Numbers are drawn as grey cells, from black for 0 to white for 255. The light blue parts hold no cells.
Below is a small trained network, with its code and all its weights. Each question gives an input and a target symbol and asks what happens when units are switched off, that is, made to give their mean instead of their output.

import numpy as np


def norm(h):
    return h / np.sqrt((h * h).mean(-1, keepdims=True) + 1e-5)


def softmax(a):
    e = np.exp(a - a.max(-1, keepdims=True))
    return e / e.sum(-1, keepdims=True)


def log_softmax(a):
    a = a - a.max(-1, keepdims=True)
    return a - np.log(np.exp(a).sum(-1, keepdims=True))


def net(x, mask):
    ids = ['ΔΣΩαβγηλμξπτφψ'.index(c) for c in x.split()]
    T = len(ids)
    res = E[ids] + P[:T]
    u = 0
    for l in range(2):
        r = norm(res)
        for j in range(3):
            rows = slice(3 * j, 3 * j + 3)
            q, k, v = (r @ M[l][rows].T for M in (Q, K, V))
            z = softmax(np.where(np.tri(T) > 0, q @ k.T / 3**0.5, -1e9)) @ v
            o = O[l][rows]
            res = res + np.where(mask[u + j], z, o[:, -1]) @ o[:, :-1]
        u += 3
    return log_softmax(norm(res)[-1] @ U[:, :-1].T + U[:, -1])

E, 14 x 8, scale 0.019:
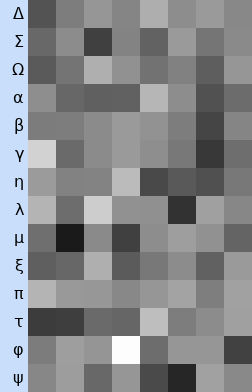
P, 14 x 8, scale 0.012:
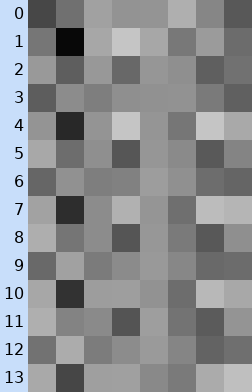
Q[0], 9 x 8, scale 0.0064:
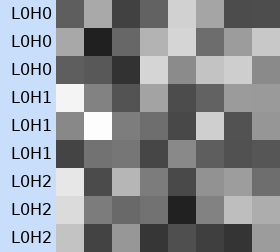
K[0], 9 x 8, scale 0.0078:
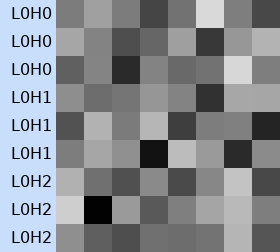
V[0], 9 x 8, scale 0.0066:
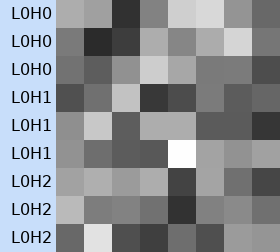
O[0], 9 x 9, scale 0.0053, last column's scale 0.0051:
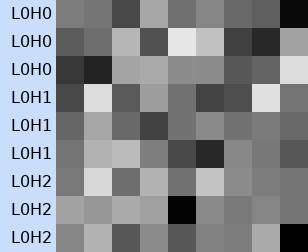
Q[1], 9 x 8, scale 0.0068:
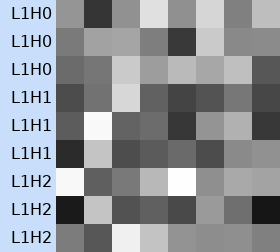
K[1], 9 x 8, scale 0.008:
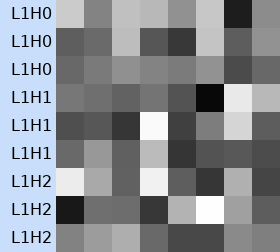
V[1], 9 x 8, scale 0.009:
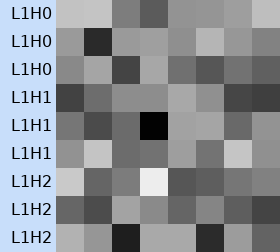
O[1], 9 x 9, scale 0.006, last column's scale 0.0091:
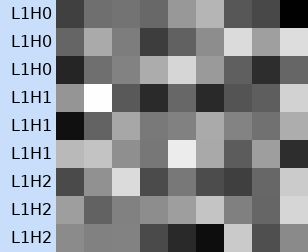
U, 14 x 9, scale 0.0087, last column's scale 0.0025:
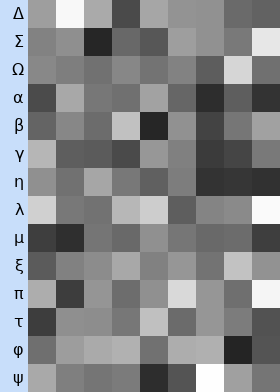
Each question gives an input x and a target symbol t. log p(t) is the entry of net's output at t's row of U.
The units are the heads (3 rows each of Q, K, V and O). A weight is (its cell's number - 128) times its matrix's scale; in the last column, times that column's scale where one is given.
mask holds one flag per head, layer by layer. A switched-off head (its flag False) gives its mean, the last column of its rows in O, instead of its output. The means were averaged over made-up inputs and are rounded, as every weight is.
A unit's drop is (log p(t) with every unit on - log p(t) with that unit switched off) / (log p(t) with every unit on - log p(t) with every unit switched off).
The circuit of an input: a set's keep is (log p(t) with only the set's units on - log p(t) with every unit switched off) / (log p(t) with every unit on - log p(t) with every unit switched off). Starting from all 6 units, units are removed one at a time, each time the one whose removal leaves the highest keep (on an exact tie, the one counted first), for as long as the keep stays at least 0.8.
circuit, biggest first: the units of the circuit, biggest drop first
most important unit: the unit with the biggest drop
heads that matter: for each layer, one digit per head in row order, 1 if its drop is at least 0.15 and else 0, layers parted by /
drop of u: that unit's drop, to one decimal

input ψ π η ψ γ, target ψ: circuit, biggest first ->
(L1H2)
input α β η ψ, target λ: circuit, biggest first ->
(L1H0 L1H1)
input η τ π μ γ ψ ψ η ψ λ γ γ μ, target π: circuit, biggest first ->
(L1H2 L0H2 L0H1)
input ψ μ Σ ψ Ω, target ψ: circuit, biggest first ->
(L1H2 L1H0)
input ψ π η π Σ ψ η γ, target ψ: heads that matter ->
100 / 001
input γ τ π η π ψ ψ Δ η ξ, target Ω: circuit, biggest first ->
(L0H1 L1H2 L0H0)
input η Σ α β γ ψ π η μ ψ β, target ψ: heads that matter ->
010 / 000
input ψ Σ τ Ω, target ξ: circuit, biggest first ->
(L1H2 L0H1)
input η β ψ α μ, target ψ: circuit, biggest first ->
(L1H0 L0H0)
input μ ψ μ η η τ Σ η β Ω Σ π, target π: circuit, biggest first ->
(L1H1 L0H1)
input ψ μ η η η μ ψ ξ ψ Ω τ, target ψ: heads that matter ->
110 / 001
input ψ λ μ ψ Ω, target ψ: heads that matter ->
000 / 101
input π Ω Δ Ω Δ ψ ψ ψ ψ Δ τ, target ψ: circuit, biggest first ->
(L1H2 L1H0)
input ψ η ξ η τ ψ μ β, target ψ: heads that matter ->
010 / 001
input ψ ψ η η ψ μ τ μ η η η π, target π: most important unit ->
L1H1
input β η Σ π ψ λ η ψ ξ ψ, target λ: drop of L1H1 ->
0.6
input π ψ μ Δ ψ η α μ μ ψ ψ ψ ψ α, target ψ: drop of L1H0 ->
0.0
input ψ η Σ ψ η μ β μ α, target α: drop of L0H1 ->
0.2
